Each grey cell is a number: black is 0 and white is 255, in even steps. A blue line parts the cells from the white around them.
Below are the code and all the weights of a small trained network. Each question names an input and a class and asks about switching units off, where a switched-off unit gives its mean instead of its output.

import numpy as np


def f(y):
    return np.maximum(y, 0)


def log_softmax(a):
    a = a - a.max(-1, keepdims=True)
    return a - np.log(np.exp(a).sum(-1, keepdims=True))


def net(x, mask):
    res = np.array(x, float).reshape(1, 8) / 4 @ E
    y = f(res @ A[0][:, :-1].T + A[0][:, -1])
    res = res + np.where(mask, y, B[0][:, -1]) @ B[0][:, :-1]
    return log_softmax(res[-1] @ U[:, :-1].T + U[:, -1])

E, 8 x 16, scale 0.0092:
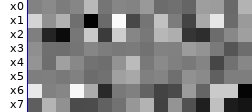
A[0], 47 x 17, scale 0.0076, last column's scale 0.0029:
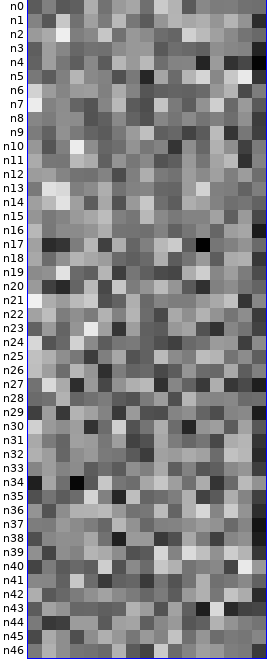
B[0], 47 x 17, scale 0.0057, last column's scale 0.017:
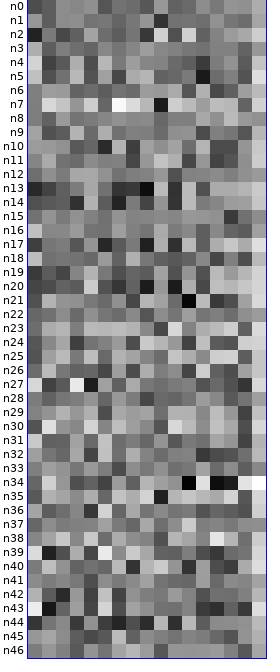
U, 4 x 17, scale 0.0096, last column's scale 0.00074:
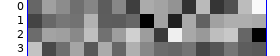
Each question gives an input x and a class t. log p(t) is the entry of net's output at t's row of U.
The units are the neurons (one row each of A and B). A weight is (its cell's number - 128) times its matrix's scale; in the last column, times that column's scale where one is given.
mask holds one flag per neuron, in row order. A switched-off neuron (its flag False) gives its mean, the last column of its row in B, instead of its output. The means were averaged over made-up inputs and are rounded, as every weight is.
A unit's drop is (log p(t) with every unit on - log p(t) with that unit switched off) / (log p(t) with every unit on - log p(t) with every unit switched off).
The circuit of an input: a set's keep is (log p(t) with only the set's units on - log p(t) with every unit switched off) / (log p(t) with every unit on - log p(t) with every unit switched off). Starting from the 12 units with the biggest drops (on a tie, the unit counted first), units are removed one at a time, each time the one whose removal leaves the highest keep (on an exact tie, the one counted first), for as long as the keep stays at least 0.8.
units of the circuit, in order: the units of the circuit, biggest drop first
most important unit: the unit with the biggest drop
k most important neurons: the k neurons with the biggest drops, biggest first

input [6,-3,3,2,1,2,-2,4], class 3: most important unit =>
n13
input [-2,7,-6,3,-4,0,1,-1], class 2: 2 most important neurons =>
n7; n25
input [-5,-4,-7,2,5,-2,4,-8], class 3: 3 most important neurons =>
n5; n39; n36
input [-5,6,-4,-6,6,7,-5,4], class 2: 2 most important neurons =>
n30; n25
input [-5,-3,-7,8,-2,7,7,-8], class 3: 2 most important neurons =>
n5; n39
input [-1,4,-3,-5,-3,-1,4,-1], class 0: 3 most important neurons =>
n21; n35; n23
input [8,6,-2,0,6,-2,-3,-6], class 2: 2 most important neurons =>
n7; n30
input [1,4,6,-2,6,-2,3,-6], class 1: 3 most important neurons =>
n17; n20; n44
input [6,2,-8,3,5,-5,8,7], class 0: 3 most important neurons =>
n21; n24; n10
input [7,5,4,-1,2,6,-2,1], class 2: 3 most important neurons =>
n7; n30; n13
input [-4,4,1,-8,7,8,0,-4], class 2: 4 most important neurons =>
n30; n43; n7; n27
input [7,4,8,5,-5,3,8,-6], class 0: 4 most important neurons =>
n24; n21; n26; n11
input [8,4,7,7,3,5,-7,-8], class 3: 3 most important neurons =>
n39; n5; n31
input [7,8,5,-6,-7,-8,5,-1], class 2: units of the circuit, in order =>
n7
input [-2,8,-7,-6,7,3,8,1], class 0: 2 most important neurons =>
n21; n24
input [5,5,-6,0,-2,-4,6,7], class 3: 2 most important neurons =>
n43; n27
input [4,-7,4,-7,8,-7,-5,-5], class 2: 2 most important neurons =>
n35; n23
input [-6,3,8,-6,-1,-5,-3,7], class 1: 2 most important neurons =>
n17; n20
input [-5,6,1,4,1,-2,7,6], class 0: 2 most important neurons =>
n24; n21
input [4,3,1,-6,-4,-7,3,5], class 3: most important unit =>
n43
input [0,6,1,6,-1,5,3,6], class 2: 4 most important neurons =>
n7; n30; n25; n39
